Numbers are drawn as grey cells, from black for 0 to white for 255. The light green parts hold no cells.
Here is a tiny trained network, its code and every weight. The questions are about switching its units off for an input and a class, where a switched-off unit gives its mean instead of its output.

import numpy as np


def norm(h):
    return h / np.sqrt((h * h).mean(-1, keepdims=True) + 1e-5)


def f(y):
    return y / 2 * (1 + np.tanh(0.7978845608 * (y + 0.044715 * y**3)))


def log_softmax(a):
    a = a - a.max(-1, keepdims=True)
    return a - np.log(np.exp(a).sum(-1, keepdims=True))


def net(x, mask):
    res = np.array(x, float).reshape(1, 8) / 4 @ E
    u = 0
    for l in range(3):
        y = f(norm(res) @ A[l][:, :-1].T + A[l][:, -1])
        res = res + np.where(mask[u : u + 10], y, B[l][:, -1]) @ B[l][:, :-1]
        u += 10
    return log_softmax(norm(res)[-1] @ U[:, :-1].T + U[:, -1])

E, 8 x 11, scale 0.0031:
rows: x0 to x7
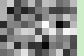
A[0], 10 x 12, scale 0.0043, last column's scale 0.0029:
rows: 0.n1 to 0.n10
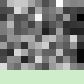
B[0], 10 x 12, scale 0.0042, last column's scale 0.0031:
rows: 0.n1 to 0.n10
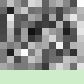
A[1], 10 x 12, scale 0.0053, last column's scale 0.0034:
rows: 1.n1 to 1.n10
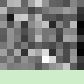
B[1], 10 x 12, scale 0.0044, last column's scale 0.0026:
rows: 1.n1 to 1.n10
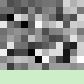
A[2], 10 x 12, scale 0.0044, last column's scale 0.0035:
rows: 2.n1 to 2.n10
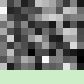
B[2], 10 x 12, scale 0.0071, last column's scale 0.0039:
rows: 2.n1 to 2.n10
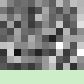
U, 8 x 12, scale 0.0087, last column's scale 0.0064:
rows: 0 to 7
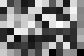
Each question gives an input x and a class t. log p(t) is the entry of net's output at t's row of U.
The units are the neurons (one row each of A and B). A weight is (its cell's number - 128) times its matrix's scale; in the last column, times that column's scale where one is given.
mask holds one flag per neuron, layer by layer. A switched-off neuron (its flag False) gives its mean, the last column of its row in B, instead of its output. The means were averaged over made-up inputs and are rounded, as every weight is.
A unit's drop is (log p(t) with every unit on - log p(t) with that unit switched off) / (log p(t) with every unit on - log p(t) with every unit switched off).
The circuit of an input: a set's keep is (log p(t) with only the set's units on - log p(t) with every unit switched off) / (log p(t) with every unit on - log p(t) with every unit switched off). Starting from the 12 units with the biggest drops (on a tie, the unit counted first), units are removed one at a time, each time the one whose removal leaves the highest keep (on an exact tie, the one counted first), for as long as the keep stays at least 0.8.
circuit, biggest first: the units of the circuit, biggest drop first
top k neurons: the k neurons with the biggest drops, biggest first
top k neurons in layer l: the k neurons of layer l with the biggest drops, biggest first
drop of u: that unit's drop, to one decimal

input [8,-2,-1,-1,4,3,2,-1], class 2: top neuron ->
0.n6
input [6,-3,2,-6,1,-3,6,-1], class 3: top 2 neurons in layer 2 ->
2.n4, 2.n8
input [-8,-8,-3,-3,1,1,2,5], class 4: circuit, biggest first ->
0.n8, 1.n3
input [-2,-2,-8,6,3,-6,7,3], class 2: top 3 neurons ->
1.n9, 2.n9, 0.n10
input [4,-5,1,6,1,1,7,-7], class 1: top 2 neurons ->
2.n6, 0.n5
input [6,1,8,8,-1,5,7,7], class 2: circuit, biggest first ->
1.n9, 2.n9
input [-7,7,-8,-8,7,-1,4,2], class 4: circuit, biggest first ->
1.n3, 0.n8
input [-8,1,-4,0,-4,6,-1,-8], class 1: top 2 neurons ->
0.n3, 0.n9
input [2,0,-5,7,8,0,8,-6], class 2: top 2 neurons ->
1.n9, 0.n6
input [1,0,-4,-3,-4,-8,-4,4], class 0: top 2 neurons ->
1.n8, 0.n6
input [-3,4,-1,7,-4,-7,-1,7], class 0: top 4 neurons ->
0.n7, 1.n4, 1.n8, 0.n6
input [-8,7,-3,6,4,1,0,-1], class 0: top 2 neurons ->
0.n7, 1.n4
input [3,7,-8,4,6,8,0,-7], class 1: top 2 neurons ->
0.n3, 0.n9
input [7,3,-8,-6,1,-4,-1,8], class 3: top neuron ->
0.n1
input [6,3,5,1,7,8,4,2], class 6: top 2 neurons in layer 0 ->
0.n10, 0.n5
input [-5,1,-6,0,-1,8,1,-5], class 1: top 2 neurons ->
0.n3, 0.n9
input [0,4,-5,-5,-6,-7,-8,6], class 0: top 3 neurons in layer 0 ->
0.n7, 0.n6, 0.n10
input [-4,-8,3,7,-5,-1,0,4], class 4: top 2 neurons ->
0.n2, 0.n5
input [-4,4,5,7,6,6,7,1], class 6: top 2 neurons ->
0.n5, 0.n1
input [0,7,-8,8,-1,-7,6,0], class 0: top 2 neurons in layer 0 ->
0.n7, 0.n6
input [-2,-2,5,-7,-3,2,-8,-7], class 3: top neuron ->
0.n10
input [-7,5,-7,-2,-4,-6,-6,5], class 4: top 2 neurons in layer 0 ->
0.n8, 0.n2
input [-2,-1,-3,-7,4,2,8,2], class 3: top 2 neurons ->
0.n1, 0.n10
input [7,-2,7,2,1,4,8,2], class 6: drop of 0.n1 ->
0.2
